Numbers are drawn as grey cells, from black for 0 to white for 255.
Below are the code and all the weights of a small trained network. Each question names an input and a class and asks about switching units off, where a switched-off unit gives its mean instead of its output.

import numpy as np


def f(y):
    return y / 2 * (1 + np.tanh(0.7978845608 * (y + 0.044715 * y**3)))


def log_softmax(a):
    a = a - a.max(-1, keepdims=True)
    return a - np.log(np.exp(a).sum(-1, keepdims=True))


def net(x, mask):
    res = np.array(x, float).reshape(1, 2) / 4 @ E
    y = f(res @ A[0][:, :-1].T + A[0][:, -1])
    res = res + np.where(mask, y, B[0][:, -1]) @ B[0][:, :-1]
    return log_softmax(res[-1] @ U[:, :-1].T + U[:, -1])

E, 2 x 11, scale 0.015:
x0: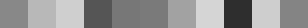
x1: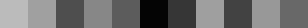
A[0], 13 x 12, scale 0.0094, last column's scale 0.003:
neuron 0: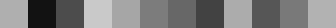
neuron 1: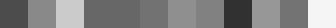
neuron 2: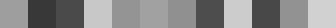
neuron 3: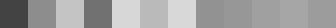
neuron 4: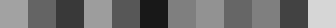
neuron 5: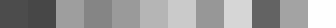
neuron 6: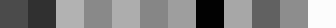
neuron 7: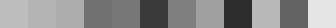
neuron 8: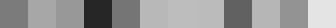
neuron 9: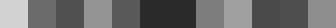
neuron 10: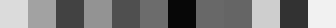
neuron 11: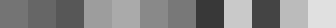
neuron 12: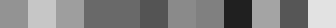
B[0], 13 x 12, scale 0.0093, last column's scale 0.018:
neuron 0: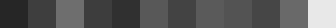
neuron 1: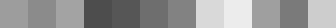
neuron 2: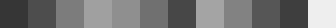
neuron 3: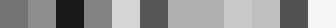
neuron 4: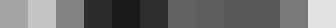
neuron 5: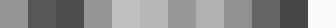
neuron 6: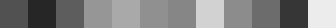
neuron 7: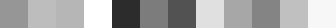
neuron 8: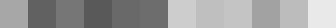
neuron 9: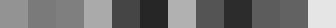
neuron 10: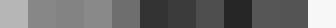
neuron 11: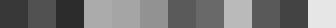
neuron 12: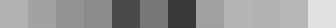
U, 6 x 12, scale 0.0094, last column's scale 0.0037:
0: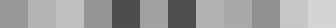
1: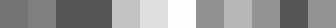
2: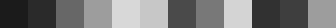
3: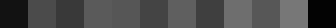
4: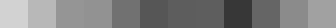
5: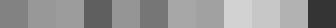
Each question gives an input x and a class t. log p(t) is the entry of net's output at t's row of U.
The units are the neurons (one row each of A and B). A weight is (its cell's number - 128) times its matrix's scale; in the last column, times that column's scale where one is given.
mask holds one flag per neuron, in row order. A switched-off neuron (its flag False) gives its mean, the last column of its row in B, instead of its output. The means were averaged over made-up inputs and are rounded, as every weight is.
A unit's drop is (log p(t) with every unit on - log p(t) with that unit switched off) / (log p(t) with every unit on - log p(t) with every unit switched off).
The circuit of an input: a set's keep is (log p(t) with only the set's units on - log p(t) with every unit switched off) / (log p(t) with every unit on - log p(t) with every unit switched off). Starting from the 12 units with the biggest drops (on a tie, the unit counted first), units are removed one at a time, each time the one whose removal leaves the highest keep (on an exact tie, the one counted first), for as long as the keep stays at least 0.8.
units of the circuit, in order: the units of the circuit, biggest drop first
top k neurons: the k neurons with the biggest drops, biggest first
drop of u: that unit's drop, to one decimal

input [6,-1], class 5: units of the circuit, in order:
(neuron 8)
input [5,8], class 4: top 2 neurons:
(neuron 10; neuron 4)
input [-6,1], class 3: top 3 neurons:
(neuron 0; neuron 9; neuron 5)
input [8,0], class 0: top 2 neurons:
(neuron 7; neuron 12)
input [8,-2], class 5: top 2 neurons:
(neuron 3; neuron 8)
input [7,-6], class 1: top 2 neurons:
(neuron 3; neuron 5)
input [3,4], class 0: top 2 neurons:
(neuron 7; neuron 12)
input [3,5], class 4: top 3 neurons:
(neuron 10; neuron 4; neuron 9)
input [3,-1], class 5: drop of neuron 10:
0.1
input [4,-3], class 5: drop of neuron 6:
0.2
